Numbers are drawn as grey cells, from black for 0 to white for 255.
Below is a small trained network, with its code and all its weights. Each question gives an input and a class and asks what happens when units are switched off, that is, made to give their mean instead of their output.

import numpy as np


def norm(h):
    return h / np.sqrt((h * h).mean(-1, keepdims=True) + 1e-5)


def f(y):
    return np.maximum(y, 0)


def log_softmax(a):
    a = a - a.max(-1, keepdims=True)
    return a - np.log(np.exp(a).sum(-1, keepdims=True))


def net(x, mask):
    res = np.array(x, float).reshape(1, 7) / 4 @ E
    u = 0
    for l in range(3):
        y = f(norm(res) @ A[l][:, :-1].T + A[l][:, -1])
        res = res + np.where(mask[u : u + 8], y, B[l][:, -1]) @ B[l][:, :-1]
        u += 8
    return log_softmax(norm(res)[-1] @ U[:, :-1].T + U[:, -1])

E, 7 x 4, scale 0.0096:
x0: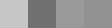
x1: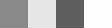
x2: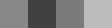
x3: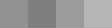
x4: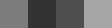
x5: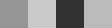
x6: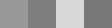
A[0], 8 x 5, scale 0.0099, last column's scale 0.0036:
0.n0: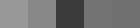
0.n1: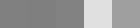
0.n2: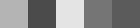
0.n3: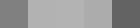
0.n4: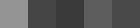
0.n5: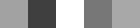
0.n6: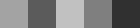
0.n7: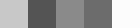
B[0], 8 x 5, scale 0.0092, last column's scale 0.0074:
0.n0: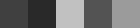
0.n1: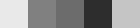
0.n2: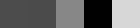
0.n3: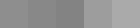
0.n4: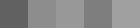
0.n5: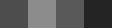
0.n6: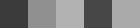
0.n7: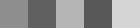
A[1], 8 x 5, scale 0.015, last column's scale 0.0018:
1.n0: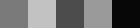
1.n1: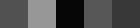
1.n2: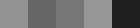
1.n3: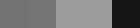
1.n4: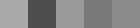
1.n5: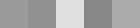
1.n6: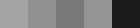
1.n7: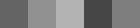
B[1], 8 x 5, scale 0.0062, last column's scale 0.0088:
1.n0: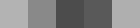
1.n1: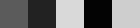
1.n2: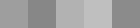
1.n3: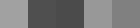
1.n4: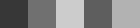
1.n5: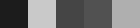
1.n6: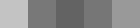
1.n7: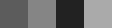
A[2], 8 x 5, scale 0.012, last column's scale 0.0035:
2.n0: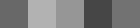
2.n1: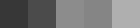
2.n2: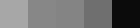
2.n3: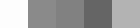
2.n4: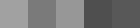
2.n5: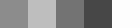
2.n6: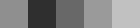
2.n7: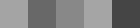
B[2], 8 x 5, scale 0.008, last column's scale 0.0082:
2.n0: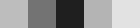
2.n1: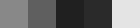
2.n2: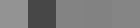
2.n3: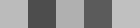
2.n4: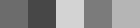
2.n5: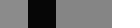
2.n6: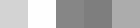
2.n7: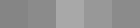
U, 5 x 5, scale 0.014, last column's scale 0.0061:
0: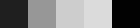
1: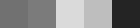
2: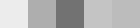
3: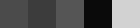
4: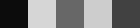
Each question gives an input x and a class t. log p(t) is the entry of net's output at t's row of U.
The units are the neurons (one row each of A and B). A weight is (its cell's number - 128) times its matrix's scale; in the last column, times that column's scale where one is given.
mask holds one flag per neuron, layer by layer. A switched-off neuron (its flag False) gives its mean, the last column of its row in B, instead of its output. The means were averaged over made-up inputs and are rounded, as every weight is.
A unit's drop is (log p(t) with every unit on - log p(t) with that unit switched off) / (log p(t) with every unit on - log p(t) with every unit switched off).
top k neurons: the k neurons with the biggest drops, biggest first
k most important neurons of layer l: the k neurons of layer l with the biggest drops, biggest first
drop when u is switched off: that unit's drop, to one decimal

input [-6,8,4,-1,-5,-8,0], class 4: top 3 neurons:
(1.n5, 1.n1, 2.n1)
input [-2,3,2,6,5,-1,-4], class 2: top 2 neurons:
(0.n5, 0.n2)
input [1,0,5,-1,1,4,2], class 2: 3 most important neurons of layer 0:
(0.n5, 0.n2, 0.n6)
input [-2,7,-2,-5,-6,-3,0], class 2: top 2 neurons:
(0.n5, 0.n2)
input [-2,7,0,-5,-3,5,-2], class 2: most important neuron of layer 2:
(2.n1)
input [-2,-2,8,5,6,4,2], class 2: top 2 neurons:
(2.n6, 0.n2)
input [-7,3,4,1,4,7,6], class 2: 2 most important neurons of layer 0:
(0.n5, 0.n2)
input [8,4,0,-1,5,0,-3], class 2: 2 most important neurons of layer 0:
(0.n5, 0.n2)
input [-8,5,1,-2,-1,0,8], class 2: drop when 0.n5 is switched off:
0.2
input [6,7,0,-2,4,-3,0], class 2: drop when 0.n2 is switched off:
0.1
